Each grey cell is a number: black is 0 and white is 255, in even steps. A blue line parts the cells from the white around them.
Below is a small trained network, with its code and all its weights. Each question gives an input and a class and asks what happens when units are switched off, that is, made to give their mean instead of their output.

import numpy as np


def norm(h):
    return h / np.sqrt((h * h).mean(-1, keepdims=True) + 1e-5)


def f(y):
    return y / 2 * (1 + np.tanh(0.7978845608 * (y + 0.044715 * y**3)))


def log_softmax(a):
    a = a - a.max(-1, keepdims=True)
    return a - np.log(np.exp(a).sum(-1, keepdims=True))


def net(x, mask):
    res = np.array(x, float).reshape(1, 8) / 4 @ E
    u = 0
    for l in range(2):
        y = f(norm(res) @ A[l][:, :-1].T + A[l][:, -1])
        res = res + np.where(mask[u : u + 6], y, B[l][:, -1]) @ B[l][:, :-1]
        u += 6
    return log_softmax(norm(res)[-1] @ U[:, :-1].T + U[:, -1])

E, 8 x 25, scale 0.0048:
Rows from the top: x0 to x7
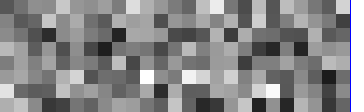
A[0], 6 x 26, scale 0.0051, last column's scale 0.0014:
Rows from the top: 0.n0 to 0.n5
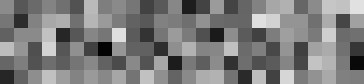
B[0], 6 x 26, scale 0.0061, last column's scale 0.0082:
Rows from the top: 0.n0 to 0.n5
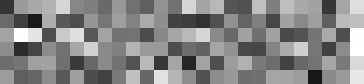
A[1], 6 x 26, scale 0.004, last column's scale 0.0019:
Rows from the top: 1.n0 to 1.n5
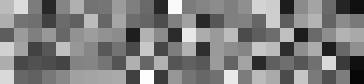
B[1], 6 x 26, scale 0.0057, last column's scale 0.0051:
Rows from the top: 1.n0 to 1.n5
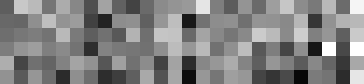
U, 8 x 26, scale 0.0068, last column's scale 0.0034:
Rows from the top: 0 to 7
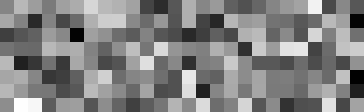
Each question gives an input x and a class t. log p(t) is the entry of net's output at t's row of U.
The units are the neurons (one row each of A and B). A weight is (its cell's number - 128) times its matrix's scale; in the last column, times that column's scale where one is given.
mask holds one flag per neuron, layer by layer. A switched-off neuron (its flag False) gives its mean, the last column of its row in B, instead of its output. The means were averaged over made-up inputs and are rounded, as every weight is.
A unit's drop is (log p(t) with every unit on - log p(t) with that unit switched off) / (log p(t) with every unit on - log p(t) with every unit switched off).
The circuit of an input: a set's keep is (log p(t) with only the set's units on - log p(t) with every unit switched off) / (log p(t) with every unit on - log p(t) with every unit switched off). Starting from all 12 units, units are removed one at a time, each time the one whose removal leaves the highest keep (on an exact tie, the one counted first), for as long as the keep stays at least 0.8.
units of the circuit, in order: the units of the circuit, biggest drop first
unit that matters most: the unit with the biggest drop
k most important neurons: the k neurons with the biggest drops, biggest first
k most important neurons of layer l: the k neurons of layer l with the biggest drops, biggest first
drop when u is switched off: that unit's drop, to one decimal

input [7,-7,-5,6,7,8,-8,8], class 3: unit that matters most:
1.n2
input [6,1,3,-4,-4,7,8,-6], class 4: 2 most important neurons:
(0.n0 1.n5)
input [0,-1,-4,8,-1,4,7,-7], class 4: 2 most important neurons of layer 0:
(0.n0 0.n2)
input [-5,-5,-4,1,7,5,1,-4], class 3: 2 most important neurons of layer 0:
(0.n3 0.n4)
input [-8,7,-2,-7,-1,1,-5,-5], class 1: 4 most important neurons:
(0.n1 0.n0 0.n3 1.n1)
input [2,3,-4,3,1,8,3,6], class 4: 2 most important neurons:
(0.n2 0.n3)
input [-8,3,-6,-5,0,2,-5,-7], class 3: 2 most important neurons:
(0.n1 0.n5)
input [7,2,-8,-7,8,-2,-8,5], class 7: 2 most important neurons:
(0.n2 0.n3)
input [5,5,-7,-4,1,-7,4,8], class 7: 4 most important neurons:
(0.n2 0.n3 1.n0 0.n5)
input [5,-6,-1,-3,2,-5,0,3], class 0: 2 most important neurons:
(0.n5 0.n0)
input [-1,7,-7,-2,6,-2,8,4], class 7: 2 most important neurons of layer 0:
(0.n2 0.n5)
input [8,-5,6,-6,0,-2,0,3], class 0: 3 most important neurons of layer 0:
(0.n5 0.n0 0.n1)
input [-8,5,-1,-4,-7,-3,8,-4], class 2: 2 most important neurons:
(0.n1 0.n2)
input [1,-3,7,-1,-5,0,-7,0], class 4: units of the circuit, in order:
(0.n2)
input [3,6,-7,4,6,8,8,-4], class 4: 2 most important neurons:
(1.n5 0.n0)
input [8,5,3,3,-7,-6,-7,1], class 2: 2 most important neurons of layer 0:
(0.n4 0.n2)
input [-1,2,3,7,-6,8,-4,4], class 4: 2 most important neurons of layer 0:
(0.n2 0.n3)
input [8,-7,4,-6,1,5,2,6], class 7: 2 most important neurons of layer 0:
(0.n3 0.n1)
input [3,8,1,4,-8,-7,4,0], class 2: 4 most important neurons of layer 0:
(0.n5 0.n2 0.n1 0.n3)
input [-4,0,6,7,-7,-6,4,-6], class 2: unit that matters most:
0.n0
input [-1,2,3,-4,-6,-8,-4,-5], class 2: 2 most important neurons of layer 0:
(0.n4 0.n1)
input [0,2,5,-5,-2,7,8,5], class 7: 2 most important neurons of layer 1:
(1.n0 1.n3)
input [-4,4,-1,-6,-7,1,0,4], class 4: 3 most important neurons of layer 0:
(0.n2 0.n1 0.n0)
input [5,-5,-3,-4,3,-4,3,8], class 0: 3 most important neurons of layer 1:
(1.n3 1.n5 1.n2)
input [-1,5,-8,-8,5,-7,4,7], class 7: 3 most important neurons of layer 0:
(0.n2 0.n3 0.n5)
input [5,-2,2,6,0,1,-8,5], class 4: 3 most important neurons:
(0.n0 0.n2 1.n0)
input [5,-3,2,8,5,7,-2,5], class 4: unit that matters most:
0.n0
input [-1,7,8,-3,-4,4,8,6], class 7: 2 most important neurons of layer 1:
(1.n0 1.n3)
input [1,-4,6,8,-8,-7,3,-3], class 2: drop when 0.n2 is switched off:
0.4
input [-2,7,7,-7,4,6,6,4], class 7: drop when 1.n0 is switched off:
0.3
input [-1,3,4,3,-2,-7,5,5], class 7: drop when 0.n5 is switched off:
0.0
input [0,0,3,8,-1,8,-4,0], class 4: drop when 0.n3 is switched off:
0.1
